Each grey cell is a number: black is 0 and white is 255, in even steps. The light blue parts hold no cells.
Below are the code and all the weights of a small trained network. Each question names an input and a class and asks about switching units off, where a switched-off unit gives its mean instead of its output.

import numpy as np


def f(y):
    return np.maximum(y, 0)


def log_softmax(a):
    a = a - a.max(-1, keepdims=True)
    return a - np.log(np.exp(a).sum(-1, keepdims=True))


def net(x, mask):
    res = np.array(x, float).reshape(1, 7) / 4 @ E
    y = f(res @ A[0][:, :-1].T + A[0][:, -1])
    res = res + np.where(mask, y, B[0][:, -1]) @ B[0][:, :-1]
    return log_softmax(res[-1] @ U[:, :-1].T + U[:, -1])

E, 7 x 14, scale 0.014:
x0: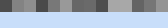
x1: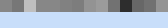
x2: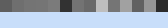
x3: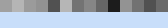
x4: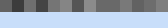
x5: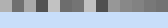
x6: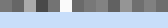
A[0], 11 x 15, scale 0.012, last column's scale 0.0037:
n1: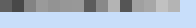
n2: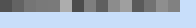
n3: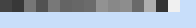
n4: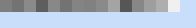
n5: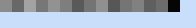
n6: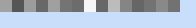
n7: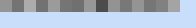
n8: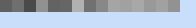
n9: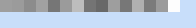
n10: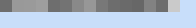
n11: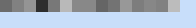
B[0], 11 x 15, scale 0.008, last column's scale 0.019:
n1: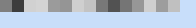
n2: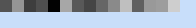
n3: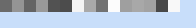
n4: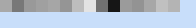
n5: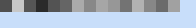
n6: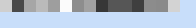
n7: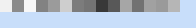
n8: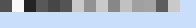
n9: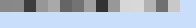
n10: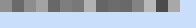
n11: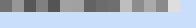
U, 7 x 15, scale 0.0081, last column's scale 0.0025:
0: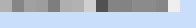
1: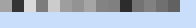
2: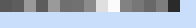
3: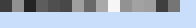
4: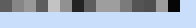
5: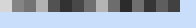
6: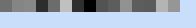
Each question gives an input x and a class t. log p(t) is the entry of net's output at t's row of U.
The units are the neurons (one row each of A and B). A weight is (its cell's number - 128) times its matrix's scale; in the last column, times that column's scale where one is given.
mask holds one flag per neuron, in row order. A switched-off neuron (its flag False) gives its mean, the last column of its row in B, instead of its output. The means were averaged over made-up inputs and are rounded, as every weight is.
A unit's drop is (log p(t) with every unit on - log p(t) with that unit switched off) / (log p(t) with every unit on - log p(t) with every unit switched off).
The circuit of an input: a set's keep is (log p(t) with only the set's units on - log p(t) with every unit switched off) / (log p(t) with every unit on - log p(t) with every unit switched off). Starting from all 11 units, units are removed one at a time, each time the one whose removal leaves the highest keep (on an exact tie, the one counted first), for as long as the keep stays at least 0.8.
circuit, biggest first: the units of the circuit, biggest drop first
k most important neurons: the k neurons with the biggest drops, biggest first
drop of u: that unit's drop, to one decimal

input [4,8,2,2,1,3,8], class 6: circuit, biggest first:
n2, n1
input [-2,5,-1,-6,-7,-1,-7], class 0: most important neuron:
n1
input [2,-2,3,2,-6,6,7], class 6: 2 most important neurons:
n3, n1
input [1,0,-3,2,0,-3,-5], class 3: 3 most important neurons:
n6, n7, n4
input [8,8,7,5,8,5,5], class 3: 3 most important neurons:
n3, n5, n2
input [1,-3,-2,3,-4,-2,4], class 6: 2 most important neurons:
n3, n8
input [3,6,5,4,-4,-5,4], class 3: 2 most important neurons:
n6, n7
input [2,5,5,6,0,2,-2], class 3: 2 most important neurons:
n6, n5
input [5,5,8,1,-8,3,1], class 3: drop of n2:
0.0
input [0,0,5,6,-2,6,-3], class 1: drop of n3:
0.2
